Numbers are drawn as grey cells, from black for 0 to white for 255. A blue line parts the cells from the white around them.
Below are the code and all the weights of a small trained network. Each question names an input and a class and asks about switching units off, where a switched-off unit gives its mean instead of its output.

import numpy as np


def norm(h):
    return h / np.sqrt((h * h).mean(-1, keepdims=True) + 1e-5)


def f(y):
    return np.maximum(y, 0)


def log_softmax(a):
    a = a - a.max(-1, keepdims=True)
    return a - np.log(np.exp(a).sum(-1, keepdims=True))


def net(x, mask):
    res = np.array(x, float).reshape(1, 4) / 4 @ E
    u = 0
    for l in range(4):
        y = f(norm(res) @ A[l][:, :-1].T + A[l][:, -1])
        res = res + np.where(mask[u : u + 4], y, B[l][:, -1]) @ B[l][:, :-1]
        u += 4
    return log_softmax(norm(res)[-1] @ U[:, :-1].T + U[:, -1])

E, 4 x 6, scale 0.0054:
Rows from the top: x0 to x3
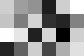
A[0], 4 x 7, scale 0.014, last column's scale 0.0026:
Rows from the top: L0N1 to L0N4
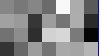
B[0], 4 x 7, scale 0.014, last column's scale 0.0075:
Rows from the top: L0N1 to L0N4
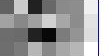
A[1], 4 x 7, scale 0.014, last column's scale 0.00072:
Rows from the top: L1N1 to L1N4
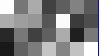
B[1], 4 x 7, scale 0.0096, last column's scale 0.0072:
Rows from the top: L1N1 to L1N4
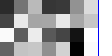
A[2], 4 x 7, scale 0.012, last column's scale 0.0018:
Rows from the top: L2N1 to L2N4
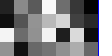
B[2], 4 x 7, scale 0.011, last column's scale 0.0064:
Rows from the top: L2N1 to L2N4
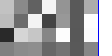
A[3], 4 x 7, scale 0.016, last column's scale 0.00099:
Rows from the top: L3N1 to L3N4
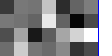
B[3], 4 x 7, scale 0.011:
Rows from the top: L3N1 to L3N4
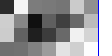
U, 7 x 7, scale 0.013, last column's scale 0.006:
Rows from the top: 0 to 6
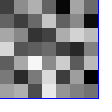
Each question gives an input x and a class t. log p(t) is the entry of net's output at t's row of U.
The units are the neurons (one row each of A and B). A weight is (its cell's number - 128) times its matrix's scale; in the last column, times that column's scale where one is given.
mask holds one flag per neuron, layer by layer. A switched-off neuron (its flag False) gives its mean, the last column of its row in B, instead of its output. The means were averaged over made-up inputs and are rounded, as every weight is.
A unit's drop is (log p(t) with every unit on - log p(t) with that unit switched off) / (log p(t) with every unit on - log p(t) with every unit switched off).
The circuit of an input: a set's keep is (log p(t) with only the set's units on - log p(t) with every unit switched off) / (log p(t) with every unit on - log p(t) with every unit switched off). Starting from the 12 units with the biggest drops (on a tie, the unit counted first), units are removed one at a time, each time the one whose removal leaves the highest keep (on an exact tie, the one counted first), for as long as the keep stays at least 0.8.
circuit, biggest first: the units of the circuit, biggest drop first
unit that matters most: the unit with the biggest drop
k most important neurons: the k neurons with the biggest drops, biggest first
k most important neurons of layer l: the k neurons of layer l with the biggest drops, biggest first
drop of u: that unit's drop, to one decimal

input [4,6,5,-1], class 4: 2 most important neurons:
L0N3, L0N2
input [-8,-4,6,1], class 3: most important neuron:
L3N2
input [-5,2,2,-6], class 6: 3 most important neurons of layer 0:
L0N3, L0N4, L0N1
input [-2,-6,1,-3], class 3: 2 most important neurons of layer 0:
L0N1, L0N4
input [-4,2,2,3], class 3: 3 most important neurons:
L2N1, L0N4, L3N2
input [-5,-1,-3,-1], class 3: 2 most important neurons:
L1N3, L0N2
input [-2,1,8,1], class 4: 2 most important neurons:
L2N3, L0N1
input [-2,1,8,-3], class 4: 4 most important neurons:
L2N3, L0N1, L1N4, L3N3
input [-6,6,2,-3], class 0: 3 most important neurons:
L0N1, L0N2, L1N1
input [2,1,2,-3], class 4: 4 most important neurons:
L0N1, L2N3, L0N3, L1N4
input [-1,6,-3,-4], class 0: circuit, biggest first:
L1N1, L0N1, L2N3
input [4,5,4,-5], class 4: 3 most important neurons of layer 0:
L0N2, L0N3, L0N1
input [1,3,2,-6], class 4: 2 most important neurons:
L1N4, L0N1
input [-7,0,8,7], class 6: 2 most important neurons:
L2N1, L3N2
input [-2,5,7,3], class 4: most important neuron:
L2N3
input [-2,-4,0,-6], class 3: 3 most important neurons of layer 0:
L0N3, L0N1, L0N4
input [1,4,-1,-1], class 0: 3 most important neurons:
L0N1, L1N1, L0N2
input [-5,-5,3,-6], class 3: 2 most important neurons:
L0N3, L1N3
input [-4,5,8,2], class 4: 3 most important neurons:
L2N3, L0N1, L1N4
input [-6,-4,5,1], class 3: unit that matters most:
L2N3
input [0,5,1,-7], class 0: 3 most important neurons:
L1N1, L0N1, L2N2
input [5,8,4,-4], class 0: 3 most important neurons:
L1N1, L0N1, L0N4
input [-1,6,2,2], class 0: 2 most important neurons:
L1N1, L0N1
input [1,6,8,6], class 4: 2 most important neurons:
L0N3, L2N3
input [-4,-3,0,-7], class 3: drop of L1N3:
0.2
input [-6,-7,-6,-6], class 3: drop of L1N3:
0.5
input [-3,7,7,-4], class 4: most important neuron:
L2N3
